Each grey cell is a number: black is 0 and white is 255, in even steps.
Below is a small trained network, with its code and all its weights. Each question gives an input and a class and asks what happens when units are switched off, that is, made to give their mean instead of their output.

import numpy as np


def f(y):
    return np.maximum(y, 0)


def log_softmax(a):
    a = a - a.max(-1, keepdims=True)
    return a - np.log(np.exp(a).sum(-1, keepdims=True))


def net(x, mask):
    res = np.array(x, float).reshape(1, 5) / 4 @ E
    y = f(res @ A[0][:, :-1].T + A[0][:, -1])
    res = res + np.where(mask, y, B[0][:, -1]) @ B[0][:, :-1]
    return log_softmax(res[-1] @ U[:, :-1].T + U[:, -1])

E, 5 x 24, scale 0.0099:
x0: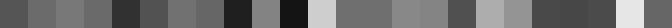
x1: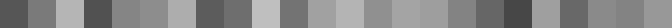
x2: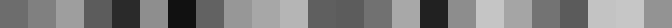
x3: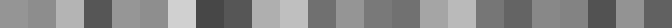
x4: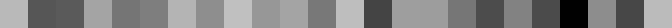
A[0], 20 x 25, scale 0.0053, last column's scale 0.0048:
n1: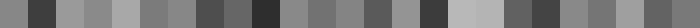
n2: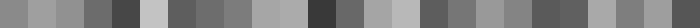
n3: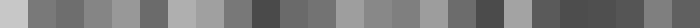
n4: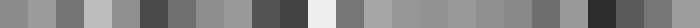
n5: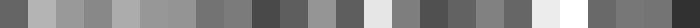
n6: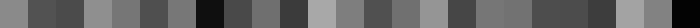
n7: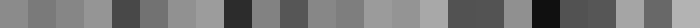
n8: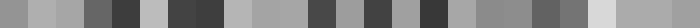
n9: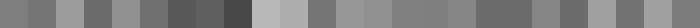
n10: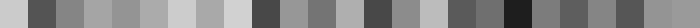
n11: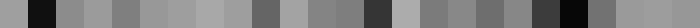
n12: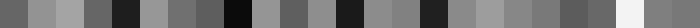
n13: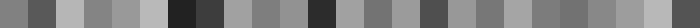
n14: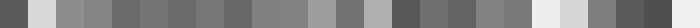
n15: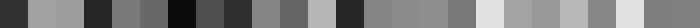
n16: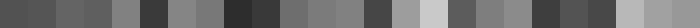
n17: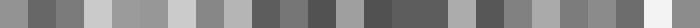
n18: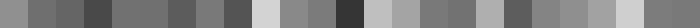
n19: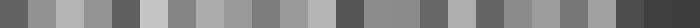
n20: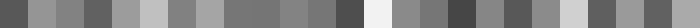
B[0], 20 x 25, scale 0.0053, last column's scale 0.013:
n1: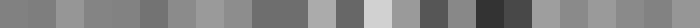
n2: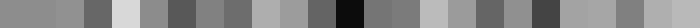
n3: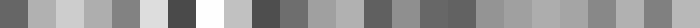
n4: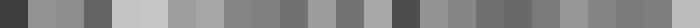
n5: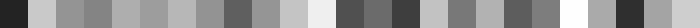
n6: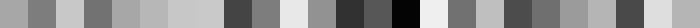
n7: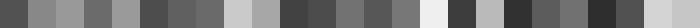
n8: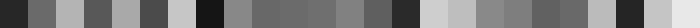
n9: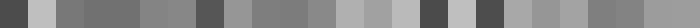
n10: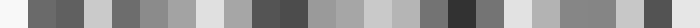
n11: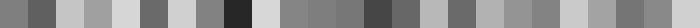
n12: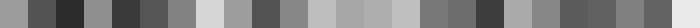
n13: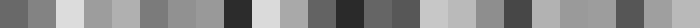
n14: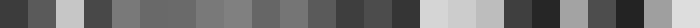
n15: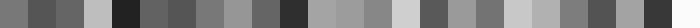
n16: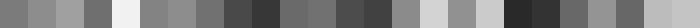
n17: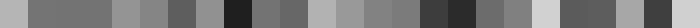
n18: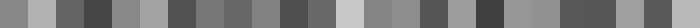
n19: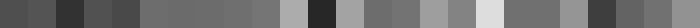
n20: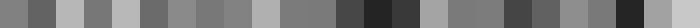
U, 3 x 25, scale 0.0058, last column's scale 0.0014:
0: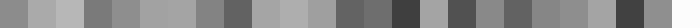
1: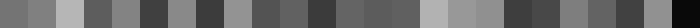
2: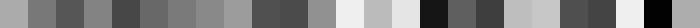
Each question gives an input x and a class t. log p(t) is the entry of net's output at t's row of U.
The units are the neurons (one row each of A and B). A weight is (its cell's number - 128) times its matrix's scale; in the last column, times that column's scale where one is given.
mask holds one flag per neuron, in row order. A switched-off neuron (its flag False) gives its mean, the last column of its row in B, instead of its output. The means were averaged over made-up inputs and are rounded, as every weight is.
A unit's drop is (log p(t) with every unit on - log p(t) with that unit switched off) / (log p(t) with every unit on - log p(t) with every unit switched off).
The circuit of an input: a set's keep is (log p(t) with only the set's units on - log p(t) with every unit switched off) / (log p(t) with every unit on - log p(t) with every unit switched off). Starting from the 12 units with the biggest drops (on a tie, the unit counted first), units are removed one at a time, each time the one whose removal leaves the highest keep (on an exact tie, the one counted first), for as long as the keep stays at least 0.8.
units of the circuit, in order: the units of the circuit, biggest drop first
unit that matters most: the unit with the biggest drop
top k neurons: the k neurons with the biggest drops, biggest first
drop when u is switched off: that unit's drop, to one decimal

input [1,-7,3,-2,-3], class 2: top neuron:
[n15]
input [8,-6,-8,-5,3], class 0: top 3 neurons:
[n6; n3; n4]
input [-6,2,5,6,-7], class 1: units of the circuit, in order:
[n14; n8]
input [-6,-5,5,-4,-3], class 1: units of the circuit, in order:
[n8; n10]
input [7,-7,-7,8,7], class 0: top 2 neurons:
[n6; n3]
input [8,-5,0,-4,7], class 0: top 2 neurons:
[n6; n11]
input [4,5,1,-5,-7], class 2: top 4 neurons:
[n15; n12; n8; n18]
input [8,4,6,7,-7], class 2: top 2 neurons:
[n15; n12]
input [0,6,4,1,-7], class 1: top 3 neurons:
[n14; n20; n10]
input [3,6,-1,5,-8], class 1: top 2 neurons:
[n14; n20]
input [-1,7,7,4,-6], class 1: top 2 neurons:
[n8; n14]
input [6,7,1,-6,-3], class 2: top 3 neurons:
[n15; n12; n8]
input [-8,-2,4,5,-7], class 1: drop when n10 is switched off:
0.1
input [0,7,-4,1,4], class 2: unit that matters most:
n10
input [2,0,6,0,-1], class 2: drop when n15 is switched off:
0.2
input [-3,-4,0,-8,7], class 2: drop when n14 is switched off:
0.1
